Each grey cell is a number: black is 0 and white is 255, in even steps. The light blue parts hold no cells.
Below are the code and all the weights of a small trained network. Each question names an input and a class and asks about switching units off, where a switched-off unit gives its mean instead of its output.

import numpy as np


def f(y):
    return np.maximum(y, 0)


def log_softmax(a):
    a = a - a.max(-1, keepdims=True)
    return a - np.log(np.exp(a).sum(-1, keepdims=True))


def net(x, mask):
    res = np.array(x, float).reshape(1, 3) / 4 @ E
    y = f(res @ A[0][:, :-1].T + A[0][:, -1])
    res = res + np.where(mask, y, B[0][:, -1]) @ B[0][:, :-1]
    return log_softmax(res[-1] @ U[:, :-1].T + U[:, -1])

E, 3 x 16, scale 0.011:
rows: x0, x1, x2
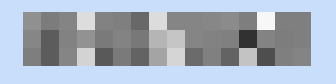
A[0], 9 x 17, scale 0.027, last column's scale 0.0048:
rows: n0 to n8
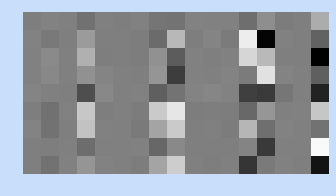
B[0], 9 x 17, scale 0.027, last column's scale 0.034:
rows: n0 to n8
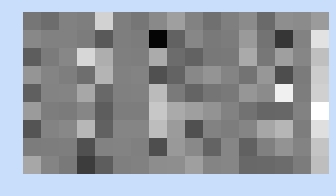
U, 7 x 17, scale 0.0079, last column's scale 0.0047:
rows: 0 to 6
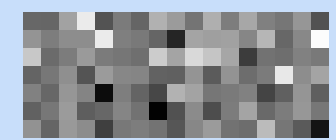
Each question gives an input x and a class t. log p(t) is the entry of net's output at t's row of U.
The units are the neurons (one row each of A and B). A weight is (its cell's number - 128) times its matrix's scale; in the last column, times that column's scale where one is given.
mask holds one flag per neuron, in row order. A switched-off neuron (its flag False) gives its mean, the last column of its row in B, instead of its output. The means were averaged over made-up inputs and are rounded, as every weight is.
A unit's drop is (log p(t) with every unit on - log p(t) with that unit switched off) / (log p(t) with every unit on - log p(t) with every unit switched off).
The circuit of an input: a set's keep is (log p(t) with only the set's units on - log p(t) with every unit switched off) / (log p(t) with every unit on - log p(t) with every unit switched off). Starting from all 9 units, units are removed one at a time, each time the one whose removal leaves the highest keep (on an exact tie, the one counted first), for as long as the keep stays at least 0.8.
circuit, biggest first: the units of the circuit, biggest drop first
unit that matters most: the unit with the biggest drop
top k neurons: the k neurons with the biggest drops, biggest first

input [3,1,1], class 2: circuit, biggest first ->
(n4; n1)
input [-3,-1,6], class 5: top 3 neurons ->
(n1; n5; n8)
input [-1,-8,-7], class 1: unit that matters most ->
n3
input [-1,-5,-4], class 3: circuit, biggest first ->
(n1; n5)
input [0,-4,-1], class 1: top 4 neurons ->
(n5; n1; n6; n4)
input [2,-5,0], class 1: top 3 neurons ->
(n6; n5; n4)
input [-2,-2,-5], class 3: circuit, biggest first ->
(n1; n5)
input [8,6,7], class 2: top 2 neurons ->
(n5; n8)
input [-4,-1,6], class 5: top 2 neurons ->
(n1; n5)
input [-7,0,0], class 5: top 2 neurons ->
(n1; n5)
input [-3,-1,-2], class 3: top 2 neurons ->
(n1; n5)
